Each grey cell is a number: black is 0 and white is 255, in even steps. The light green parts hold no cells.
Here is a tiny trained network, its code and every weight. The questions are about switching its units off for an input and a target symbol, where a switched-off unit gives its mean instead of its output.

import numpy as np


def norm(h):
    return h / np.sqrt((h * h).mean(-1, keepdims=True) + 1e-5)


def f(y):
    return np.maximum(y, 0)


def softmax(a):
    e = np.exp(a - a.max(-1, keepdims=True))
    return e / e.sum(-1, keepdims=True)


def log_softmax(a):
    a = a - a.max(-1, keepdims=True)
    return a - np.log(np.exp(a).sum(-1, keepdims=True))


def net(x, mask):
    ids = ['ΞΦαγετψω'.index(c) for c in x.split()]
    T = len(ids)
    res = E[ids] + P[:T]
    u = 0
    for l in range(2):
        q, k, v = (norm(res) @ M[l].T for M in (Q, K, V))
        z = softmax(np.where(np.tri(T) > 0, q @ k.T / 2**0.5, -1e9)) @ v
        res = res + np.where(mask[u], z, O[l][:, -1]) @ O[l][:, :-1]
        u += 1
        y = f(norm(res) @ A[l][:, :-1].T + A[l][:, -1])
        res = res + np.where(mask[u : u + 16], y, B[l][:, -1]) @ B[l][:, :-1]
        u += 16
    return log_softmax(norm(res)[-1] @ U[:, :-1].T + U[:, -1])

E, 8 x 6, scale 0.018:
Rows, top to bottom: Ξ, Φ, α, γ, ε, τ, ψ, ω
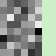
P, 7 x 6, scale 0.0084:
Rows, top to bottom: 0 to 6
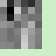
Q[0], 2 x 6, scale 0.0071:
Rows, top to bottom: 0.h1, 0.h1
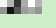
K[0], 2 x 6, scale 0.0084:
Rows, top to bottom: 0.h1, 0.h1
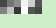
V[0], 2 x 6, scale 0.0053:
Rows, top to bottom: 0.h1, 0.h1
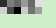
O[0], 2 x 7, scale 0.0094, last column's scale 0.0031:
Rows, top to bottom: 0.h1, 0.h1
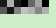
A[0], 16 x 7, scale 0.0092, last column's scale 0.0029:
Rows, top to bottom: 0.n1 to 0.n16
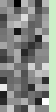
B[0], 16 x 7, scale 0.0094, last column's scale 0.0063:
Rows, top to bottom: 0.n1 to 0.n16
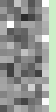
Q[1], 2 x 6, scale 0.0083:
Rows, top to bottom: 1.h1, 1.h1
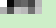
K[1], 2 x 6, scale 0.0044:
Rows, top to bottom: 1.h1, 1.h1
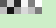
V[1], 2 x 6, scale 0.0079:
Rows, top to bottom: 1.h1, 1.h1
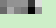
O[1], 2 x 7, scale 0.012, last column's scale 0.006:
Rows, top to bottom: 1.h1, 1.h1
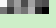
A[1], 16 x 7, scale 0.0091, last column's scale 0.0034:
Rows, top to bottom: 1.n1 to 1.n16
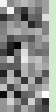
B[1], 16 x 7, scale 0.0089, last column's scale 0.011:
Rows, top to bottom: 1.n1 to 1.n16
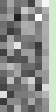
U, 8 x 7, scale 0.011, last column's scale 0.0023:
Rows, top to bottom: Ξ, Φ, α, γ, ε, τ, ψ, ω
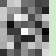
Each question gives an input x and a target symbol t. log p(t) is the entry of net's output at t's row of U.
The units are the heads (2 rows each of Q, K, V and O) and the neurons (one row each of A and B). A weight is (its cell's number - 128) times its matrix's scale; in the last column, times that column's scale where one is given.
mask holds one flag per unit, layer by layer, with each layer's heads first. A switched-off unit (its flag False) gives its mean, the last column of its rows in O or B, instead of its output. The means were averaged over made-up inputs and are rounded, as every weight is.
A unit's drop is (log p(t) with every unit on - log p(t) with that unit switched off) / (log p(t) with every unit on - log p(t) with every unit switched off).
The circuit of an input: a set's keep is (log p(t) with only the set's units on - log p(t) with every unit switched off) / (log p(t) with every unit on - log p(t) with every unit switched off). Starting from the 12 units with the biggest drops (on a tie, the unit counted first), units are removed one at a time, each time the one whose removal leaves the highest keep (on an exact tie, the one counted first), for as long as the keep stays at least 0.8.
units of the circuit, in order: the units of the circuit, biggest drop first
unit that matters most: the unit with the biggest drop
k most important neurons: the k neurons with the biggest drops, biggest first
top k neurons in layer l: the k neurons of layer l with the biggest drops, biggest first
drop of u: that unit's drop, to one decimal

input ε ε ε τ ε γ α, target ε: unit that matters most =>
1.n14
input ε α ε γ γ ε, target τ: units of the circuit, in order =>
0.n6, 1.n1
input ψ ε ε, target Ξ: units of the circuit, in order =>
1.n14, 1.n5
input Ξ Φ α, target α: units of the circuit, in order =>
0.n16, 0.n10
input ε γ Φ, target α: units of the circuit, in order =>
0.n6, 0.n8
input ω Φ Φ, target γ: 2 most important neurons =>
0.n11, 0.n4
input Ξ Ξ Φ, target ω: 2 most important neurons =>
0.n11, 0.n8
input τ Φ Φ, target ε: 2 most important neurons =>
0.n8, 1.n5
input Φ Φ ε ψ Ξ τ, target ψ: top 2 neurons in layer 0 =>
0.n3, 0.n15
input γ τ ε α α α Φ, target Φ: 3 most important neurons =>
0.n11, 0.n16, 0.n1
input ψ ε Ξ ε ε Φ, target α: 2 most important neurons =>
0.n11, 0.n6
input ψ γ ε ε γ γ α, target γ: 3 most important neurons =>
1.n9, 1.n14, 1.n1
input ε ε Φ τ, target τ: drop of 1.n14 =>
0.1
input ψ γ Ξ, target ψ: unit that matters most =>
0.n13
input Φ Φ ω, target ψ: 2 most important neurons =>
0.n7, 1.n2
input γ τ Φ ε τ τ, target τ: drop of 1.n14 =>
0.2
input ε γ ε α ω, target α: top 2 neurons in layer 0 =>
0.n1, 0.n4
